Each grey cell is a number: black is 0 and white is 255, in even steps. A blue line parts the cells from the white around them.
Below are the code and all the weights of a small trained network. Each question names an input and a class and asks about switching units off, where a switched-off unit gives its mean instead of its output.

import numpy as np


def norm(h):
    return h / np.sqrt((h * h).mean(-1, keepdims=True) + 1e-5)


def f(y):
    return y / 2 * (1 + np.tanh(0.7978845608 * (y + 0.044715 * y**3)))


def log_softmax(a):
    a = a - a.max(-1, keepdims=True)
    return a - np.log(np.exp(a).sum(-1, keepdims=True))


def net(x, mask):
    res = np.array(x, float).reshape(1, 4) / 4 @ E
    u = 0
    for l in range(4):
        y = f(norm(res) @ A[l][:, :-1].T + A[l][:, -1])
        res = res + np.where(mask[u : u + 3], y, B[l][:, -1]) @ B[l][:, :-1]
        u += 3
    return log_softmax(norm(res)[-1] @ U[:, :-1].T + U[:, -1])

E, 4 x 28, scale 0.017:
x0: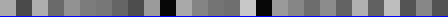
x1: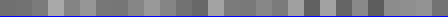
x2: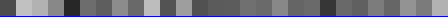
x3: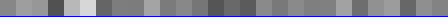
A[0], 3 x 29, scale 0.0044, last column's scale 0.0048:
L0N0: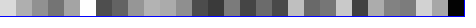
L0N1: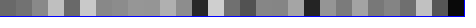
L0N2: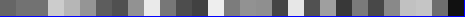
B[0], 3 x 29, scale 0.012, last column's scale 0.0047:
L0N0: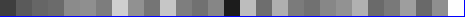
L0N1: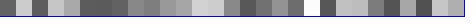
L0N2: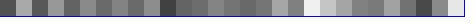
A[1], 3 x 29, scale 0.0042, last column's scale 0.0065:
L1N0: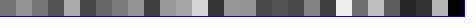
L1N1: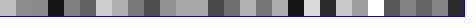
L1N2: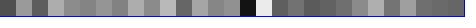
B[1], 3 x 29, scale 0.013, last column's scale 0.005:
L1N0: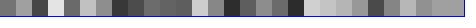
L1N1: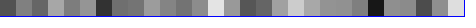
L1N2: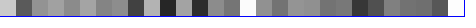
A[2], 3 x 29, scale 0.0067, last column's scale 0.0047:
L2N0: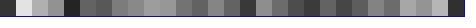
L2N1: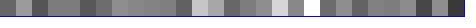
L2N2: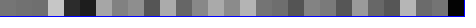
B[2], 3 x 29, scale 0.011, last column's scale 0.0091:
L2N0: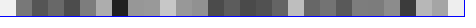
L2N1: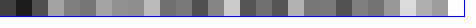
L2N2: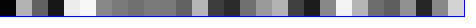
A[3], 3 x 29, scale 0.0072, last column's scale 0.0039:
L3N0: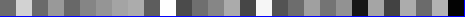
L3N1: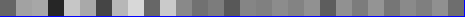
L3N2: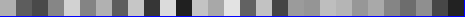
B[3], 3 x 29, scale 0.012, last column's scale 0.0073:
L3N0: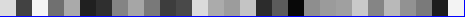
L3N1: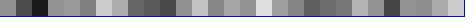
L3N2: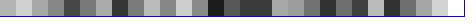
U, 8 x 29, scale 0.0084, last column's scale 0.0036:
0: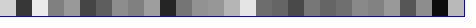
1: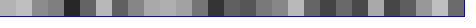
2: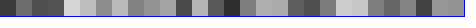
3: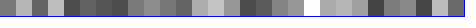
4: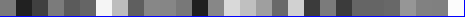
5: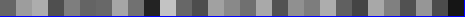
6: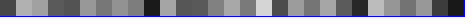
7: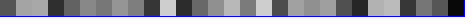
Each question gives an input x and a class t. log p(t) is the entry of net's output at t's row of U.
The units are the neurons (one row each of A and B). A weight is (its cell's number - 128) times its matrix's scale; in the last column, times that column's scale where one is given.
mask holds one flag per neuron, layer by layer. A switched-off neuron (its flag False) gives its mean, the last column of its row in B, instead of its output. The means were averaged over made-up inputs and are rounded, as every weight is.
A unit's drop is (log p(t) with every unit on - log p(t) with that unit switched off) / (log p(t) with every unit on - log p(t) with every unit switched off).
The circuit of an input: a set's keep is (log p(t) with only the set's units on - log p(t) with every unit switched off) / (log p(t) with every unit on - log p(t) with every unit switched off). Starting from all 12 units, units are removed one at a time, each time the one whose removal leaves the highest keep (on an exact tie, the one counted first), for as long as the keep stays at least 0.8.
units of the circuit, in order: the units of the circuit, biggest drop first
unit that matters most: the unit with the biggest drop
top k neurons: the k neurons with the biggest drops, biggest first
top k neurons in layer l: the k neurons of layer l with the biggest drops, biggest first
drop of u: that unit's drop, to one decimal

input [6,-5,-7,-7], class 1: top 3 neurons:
L3N2; L1N2; L3N0
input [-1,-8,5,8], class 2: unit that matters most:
L0N0
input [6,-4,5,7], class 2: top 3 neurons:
L3N0; L1N2; L0N0
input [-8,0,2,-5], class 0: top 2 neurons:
L3N0; L1N2
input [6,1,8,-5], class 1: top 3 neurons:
L3N0; L1N2; L2N0
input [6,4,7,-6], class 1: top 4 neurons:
L3N0; L1N2; L2N0; L2N1
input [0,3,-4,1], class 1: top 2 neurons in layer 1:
L1N1; L1N2
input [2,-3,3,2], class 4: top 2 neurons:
L1N1; L2N1
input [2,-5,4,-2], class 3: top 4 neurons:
L1N1; L1N0; L3N2; L3N1
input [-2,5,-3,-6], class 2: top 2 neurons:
L2N2; L1N1
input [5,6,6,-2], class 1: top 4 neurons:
L3N0; L1N2; L2N0; L1N1
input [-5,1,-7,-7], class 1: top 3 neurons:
L3N2; L0N0; L1N2
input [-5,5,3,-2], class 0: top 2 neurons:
L3N0; L1N2
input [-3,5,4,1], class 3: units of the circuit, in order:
L0N1
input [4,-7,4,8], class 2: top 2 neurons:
L0N0; L0N1
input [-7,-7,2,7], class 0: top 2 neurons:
L3N0; L2N2
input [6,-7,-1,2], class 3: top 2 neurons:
L1N1; L3N0
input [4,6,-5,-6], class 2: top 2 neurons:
L2N2; L1N1
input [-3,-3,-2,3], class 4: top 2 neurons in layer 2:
L2N2; L2N1
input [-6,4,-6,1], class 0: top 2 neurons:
L3N0; L2N0
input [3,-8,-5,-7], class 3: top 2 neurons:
L1N1; L0N0
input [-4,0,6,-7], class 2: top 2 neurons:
L2N2; L3N2
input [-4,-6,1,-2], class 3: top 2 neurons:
L1N1; L1N0
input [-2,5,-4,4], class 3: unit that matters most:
L0N2
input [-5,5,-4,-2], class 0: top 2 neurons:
L3N0; L1N1
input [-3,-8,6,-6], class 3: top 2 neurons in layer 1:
L1N1; L1N0
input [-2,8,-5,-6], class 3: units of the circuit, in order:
L0N2
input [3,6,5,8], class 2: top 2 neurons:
L0N0; L3N2
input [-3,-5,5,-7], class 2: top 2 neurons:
L2N2; L3N2
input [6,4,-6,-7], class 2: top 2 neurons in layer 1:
L1N2; L1N1
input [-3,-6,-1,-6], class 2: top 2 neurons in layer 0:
L0N1; L0N2
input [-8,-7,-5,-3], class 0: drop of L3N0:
1.0
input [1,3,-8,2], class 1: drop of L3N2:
0.6
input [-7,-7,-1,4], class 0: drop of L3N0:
0.5
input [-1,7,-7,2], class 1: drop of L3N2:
1.1
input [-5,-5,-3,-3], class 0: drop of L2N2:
0.0
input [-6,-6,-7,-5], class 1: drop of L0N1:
0.1
